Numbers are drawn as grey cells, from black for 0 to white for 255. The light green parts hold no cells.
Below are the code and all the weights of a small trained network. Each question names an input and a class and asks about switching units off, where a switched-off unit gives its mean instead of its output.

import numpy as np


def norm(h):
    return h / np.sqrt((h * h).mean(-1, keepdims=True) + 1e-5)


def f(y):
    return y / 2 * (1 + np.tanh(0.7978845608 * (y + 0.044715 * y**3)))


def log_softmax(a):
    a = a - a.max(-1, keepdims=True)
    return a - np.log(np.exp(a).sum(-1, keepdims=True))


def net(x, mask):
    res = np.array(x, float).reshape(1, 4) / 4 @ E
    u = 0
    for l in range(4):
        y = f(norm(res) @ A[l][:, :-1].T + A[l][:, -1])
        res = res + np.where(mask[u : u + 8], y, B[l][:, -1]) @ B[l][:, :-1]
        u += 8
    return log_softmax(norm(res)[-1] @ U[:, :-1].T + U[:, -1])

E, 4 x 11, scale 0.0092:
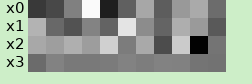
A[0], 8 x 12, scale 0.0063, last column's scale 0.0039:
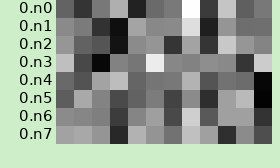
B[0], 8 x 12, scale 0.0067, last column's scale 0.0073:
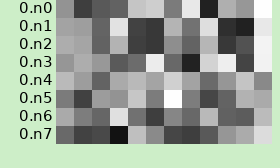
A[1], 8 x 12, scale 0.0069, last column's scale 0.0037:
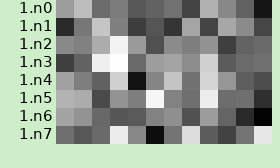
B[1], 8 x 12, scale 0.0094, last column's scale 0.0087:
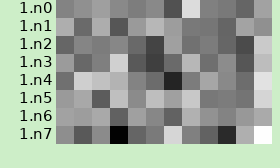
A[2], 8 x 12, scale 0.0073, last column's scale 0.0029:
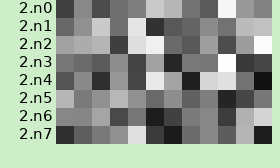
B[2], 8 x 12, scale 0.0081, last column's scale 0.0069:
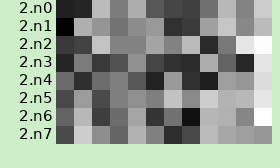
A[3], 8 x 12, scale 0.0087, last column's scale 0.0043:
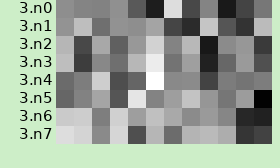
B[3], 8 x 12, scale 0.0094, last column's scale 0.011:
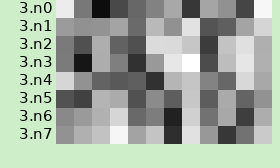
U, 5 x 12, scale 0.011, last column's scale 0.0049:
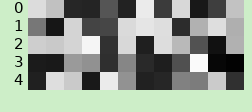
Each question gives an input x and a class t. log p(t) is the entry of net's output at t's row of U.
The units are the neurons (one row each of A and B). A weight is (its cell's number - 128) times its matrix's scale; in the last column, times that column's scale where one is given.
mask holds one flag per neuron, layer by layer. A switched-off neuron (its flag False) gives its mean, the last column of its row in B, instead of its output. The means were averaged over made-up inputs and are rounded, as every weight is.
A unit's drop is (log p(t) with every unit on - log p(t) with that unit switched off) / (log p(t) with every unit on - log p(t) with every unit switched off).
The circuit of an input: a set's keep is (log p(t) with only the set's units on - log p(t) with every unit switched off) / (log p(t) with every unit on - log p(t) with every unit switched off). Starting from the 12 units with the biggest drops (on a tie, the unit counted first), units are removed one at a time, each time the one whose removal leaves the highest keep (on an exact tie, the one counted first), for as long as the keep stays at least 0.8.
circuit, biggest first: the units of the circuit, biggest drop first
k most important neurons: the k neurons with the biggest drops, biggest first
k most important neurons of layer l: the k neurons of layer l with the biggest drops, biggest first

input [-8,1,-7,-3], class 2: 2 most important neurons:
(1.n4; 3.n7)
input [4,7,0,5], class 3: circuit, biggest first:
(2.n4)
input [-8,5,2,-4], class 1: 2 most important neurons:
(2.n2; 0.n7)
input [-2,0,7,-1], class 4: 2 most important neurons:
(0.n3; 0.n0)
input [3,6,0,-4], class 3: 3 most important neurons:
(0.n1; 0.n2; 2.n4)
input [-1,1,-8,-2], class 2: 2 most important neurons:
(0.n2; 0.n1)
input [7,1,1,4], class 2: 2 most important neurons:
(0.n7; 1.n3)
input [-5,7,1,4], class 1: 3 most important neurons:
(2.n2; 0.n7; 1.n3)
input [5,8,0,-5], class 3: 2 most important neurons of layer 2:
(2.n4; 2.n3)
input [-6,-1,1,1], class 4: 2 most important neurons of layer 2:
(2.n2; 2.n1)
